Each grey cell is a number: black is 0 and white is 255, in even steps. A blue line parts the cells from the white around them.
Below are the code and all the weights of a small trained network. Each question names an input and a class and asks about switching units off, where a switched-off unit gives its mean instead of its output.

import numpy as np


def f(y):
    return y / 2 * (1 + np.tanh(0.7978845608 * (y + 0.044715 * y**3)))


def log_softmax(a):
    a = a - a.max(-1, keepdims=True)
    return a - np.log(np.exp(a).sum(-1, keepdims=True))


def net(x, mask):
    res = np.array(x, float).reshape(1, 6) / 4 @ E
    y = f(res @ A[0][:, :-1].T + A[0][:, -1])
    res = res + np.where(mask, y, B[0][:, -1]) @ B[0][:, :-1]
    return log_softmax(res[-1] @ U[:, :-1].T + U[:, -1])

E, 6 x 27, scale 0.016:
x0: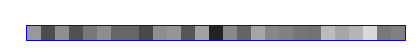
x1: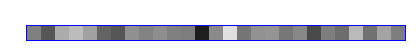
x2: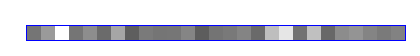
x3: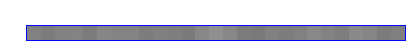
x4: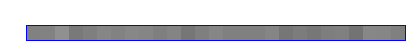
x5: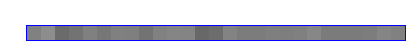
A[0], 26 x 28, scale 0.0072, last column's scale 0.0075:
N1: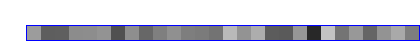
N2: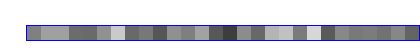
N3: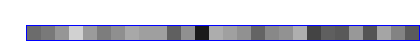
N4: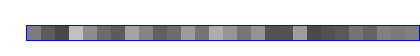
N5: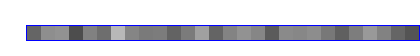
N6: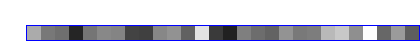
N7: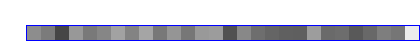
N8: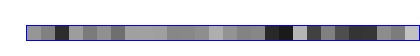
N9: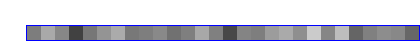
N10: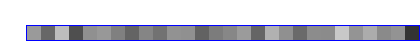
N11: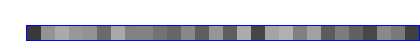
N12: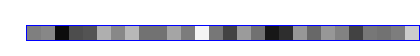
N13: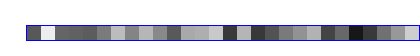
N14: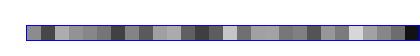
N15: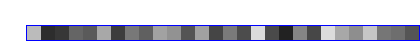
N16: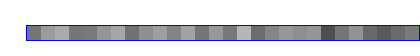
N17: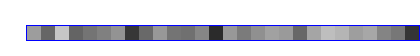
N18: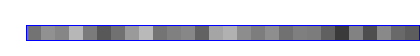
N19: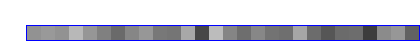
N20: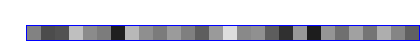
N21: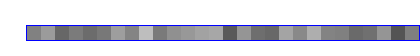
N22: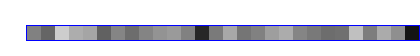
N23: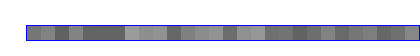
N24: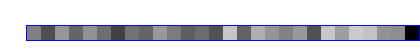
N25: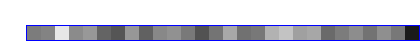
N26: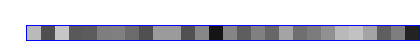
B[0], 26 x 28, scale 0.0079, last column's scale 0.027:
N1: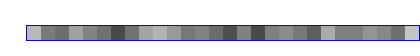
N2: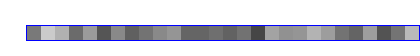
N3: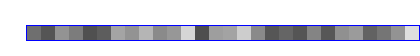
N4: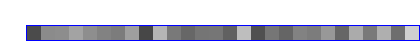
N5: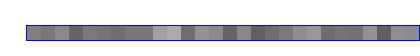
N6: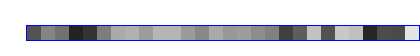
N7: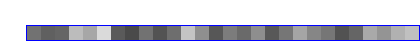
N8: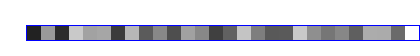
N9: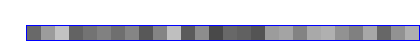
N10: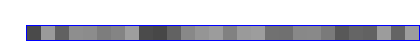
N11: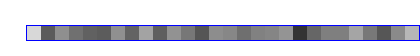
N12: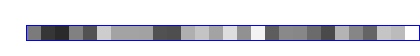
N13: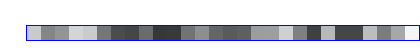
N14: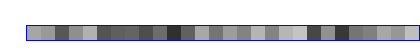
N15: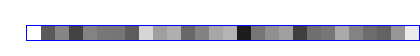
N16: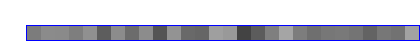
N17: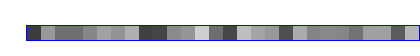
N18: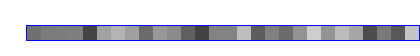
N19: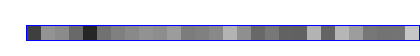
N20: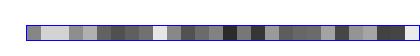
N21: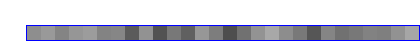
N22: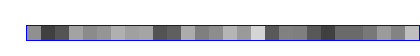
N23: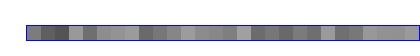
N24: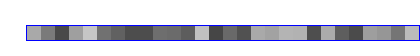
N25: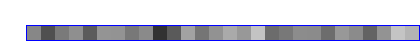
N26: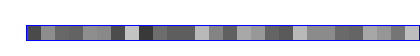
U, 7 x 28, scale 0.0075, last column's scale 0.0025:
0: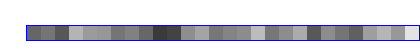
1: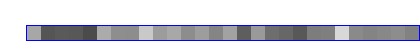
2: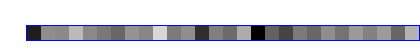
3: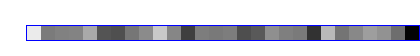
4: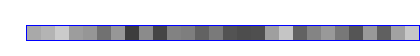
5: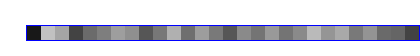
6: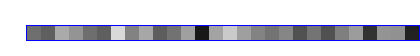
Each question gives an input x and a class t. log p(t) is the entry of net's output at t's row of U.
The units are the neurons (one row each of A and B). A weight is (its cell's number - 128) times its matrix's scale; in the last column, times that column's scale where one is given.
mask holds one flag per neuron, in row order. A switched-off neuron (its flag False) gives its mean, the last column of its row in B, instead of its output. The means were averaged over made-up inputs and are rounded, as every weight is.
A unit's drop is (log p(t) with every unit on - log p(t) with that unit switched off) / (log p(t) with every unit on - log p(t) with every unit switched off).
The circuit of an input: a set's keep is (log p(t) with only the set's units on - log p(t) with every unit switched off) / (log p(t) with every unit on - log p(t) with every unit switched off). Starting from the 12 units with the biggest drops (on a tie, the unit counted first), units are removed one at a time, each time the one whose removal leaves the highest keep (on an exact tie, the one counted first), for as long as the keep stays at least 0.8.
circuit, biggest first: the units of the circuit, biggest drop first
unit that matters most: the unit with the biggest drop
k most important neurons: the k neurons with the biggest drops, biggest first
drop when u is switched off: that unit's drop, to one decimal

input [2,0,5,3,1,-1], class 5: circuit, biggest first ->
(N13)
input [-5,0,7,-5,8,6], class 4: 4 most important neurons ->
(N13 N12 N6 N2)
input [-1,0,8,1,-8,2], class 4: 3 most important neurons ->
(N12 N2 N6)
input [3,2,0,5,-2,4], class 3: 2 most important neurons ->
(N12 N8)
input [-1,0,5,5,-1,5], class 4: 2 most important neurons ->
(N12 N6)
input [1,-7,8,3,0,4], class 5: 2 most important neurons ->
(N6 N17)
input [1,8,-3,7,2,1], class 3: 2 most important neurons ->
(N14 N24)
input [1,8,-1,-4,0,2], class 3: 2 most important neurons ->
(N14 N24)
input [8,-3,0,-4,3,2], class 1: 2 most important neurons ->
(N15 N20)
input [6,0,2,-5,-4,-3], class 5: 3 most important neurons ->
(N6 N12 N13)
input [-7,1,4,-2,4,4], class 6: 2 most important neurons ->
(N3 N20)
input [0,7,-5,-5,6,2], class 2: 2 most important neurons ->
(N13 N8)
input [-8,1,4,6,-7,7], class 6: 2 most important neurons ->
(N3 N20)
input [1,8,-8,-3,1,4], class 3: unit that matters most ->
N15
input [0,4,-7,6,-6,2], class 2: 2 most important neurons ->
(N8 N13)
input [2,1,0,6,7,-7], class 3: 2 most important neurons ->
(N12 N8)
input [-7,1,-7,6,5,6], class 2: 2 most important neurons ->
(N20 N4)
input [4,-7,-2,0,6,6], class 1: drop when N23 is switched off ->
0.0
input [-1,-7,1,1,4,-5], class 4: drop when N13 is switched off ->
0.1
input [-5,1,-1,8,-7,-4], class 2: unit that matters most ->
N12
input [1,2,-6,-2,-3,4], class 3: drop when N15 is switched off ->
0.4
